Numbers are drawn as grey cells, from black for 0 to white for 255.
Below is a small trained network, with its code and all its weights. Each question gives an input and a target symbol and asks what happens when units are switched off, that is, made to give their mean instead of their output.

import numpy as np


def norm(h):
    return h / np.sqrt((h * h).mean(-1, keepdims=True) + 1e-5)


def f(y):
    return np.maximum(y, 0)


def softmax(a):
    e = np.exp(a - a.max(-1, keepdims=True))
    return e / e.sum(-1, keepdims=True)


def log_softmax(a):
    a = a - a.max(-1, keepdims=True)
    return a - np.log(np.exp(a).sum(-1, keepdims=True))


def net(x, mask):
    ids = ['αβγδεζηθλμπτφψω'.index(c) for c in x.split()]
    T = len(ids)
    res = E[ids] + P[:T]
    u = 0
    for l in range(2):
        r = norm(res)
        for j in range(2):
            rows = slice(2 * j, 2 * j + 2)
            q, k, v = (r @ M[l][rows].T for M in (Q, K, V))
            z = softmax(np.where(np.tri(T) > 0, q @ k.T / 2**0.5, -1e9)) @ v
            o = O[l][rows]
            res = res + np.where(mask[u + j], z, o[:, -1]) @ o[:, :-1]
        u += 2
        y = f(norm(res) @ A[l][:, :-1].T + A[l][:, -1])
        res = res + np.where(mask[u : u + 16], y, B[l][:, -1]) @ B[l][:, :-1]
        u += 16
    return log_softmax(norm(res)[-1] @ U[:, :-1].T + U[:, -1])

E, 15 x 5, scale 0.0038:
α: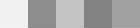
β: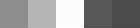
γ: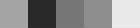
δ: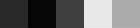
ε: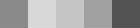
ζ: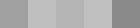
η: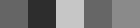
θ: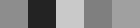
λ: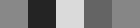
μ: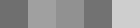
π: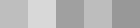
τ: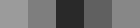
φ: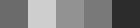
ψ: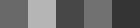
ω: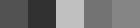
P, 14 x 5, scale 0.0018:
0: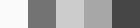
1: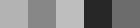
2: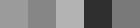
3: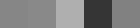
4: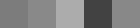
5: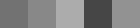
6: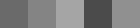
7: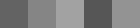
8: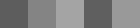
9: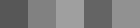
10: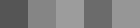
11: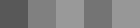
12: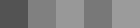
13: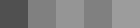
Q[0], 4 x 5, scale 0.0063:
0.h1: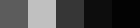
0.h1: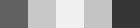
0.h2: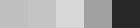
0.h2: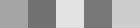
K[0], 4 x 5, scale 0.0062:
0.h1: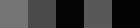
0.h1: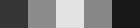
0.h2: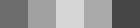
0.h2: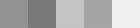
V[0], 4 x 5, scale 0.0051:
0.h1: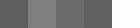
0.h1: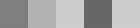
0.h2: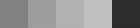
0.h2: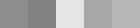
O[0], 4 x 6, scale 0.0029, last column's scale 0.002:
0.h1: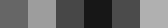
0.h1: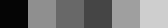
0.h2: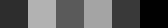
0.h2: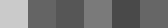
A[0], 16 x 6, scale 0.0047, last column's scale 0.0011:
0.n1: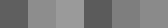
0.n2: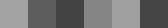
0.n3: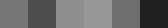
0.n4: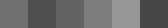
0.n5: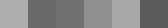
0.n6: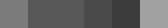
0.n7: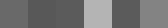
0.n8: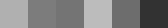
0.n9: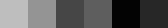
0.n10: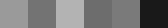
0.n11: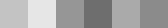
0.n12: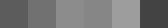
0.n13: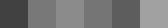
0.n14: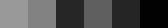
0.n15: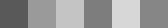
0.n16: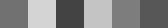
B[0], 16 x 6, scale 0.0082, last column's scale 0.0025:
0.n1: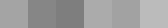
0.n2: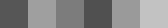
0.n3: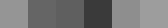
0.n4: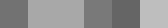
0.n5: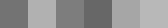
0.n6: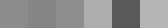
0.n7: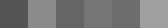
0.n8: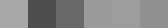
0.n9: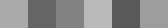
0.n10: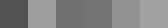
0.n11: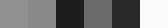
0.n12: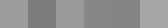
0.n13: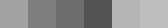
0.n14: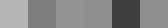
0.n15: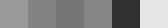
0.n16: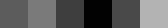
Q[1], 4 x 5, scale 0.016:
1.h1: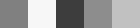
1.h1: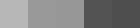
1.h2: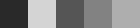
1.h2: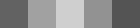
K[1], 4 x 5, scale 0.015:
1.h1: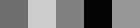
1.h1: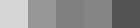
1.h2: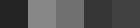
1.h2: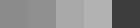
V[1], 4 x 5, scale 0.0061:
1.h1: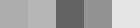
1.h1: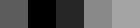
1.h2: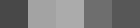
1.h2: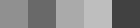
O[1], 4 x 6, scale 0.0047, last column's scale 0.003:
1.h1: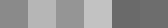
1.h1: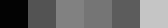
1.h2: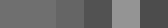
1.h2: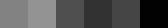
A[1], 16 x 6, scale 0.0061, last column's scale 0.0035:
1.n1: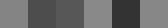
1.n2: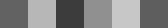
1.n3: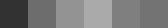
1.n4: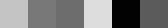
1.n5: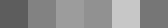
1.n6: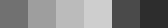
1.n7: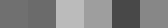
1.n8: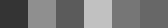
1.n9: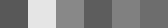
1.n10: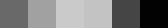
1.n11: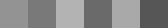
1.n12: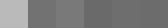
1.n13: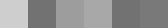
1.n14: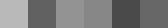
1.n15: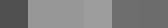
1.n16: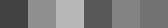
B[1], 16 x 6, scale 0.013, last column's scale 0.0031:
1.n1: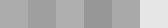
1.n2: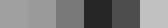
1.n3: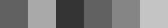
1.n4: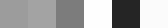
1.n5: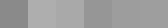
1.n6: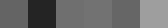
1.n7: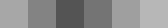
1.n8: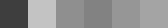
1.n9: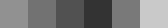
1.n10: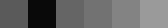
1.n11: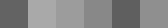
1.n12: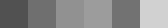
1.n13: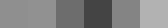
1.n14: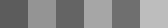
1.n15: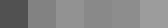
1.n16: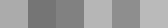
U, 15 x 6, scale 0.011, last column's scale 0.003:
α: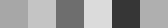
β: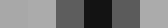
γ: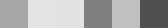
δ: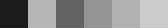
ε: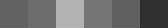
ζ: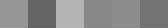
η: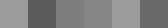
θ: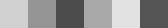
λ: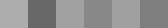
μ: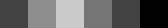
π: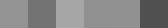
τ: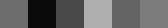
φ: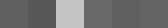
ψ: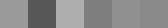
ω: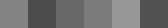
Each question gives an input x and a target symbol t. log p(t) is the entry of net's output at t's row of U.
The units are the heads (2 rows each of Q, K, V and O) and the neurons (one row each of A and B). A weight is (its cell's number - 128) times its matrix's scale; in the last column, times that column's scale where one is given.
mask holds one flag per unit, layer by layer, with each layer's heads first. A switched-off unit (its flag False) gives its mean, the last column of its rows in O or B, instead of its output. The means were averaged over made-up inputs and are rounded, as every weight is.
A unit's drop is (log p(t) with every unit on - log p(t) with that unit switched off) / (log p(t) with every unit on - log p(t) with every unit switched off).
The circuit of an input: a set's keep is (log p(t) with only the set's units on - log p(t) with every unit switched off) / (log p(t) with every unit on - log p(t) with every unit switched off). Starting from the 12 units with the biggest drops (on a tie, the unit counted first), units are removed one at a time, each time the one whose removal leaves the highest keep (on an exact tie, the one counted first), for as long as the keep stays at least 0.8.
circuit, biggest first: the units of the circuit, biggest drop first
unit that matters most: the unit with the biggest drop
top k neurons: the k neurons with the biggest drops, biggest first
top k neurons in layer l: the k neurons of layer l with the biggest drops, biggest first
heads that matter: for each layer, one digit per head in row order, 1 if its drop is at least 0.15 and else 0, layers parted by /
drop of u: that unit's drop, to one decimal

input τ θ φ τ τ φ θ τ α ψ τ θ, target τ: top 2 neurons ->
(0.n8, 0.n16)
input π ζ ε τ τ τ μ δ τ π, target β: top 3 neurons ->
(0.n16, 0.n6, 0.n9)
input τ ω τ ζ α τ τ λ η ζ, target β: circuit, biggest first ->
(1.n9)
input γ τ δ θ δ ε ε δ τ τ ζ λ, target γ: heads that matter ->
01 / 11
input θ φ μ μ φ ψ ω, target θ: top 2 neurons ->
(0.n16, 0.n13)
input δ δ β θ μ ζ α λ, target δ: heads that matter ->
10 / 10
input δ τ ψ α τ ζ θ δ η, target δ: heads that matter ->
11 / 10
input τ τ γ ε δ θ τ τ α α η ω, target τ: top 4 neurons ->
(0.n8, 0.n15, 1.n10, 0.n11)
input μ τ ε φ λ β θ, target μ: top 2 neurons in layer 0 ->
(0.n11, 0.n16)
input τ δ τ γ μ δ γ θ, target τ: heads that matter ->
10 / 10
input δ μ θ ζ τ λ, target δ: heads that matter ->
11 / 10
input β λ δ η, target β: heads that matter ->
00 / 11
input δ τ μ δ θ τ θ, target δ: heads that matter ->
11 / 10
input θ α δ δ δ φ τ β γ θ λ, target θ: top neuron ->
(0.n16)
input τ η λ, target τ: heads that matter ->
10 / 00
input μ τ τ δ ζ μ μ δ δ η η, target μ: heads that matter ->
10 / 11
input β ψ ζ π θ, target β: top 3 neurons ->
(1.n4, 0.n16, 1.n1)
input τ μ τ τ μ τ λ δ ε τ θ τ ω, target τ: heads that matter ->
11 / 10
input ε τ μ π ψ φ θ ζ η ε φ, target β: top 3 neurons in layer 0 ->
(0.n16, 0.n15, 0.n11)
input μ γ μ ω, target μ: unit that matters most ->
0.h1
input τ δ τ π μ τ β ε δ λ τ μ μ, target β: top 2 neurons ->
(0.n15, 1.n4)
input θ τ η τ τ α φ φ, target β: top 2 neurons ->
(0.n16, 0.n11)
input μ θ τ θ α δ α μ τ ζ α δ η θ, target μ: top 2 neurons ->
(0.n11, 1.n4)
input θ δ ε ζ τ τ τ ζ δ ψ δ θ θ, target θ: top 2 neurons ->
(0.n16, 1.n4)
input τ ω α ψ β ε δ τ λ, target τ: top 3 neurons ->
(0.n8, 0.n16, 1.n10)
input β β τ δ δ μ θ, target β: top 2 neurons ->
(1.n4, 1.n1)
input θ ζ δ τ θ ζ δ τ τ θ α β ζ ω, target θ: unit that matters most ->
0.h2
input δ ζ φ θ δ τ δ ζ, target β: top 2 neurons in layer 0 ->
(0.n16, 0.n9)
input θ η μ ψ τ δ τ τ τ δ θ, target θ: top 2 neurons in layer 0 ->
(0.n16, 0.n13)
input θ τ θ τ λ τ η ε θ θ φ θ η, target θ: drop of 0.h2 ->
1.4
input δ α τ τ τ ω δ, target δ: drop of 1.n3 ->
0.1
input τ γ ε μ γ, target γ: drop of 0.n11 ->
0.1
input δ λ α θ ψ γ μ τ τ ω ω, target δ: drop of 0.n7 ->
0.0
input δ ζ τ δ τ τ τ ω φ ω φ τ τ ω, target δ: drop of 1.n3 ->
0.2
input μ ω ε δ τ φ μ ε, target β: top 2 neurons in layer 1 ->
(1.n9, 1.n16)
